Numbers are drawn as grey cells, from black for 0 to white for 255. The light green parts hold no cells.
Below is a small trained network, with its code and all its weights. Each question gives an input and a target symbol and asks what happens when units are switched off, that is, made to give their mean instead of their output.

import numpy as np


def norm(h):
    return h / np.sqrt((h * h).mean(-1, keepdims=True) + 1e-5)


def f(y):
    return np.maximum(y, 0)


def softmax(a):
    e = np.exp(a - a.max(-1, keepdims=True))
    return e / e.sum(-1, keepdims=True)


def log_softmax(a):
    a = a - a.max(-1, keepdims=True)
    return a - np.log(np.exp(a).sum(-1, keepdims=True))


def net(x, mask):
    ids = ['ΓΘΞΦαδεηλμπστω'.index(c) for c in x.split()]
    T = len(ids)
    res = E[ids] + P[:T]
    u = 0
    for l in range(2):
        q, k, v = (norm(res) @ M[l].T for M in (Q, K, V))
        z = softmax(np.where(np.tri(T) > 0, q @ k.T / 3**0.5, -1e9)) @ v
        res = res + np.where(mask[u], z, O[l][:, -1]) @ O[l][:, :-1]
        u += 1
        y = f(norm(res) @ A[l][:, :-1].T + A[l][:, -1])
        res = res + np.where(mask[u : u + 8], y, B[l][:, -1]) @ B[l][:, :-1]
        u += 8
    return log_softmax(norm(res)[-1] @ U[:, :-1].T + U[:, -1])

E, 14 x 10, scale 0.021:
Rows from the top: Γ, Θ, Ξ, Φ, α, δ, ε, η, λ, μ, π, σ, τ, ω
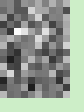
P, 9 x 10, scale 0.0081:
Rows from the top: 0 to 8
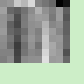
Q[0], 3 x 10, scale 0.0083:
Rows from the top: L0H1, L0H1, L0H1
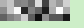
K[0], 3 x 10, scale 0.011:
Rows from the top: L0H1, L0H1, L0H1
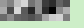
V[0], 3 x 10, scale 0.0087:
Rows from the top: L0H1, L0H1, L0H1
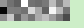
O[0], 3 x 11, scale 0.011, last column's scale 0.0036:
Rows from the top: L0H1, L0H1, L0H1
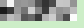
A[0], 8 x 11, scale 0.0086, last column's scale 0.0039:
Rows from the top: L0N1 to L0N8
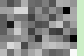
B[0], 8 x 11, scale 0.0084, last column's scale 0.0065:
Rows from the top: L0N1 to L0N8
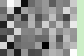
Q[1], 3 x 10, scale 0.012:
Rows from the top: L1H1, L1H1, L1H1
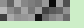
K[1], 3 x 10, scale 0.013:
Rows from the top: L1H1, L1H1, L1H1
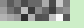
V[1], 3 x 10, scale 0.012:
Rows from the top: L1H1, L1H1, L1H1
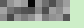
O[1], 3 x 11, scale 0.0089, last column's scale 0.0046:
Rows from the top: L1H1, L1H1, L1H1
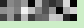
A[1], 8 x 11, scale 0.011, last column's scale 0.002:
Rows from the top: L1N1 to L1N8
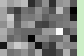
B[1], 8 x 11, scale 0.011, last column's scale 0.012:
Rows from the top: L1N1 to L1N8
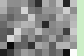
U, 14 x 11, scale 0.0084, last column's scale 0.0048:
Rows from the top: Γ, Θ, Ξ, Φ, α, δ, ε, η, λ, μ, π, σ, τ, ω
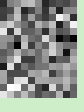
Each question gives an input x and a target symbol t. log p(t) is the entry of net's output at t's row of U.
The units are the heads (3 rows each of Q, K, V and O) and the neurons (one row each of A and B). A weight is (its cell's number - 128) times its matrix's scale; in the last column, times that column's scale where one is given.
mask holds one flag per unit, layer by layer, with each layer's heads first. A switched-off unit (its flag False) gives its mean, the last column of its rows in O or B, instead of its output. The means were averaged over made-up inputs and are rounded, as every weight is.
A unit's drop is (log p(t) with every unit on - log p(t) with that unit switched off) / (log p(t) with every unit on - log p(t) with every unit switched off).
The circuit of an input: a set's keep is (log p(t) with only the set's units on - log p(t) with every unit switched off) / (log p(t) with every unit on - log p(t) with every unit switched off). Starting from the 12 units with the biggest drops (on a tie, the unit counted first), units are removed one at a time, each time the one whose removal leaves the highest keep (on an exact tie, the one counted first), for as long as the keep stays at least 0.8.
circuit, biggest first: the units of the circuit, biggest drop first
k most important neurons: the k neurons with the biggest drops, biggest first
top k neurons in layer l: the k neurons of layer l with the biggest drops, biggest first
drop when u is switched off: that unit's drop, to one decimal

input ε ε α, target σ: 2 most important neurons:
(L1N7 L0N5)
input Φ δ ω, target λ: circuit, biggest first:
(L1H1 L0H1)
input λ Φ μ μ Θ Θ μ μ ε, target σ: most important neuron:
(L1N2)
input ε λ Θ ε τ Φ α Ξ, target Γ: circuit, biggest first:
(L0H1 L1H1 L0N8)
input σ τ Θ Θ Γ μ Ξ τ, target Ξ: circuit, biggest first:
(L0H1 L1N7)
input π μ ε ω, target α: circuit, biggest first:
(L0N7 L0H1)
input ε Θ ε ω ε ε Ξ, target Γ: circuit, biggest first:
(L0H1 L1H1)
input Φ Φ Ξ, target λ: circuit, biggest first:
(L1H1 L0H1)
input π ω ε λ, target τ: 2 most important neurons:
(L0N6 L1N8)
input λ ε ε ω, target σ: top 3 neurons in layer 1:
(L1N2 L1N5 L1N8)
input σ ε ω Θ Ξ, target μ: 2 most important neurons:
(L0N8 L1N6)
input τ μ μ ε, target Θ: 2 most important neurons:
(L0N2 L1N6)
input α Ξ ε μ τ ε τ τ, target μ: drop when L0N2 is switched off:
0.5
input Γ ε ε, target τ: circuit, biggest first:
(L0H1)
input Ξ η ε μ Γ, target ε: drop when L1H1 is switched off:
0.3
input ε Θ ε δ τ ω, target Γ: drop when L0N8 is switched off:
0.0
